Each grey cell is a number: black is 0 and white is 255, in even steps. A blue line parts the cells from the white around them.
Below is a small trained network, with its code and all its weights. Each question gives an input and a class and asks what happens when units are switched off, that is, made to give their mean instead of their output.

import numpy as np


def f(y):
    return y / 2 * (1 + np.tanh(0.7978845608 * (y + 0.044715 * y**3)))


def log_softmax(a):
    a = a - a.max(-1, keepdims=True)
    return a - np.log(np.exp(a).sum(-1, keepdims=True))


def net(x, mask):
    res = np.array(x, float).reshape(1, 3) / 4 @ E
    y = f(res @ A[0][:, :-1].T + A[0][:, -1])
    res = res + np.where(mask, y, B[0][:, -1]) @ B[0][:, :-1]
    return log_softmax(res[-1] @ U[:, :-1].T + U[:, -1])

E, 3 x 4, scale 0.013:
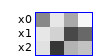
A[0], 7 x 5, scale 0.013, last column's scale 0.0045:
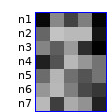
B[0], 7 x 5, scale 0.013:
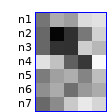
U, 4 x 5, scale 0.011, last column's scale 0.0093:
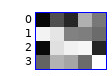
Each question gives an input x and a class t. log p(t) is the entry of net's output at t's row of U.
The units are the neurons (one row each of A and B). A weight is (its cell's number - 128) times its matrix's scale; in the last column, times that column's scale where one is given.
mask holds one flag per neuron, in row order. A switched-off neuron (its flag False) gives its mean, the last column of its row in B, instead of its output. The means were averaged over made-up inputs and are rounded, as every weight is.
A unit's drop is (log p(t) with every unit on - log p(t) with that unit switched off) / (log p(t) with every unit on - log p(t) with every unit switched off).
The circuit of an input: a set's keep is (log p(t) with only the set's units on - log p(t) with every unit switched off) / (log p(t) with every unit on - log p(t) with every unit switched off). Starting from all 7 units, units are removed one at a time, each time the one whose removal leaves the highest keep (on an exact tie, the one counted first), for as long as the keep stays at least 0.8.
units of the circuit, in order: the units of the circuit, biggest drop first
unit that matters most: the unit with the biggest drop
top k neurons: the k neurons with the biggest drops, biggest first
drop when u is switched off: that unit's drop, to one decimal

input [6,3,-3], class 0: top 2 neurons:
[n2 n4]
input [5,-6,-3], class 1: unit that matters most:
n4
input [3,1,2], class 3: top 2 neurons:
[n3 n4]
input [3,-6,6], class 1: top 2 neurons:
[n4 n1]
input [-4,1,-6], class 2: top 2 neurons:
[n1 n2]
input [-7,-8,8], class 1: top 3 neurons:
[n4 n2 n1]
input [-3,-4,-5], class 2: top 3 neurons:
[n1 n2 n3]
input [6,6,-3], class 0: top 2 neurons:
[n2 n4]
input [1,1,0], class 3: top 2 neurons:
[n4 n7]
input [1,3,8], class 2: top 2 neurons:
[n7 n4]
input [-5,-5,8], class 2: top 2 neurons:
[n7 n2]
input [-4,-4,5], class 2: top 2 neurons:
[n7 n2]
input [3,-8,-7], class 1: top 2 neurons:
[n4 n7]
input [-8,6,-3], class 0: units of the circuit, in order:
[n3]
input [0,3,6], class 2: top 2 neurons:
[n4 n7]
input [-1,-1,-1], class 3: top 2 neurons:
[n2 n4]
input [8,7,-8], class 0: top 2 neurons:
[n2 n4]
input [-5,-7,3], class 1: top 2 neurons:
[n4 n2]
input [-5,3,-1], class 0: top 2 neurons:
[n4 n3]
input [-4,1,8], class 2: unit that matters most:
n7
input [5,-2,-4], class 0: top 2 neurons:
[n2 n7]
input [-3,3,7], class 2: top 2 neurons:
[n7 n4]
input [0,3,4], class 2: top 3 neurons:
[n4 n7 n2]
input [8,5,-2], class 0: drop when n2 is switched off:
0.7
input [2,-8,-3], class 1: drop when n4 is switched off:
1.0
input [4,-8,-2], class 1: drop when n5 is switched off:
0.0
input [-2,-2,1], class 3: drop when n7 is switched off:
-0.1
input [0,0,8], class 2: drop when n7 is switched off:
0.1
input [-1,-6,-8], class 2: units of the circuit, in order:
[n1]
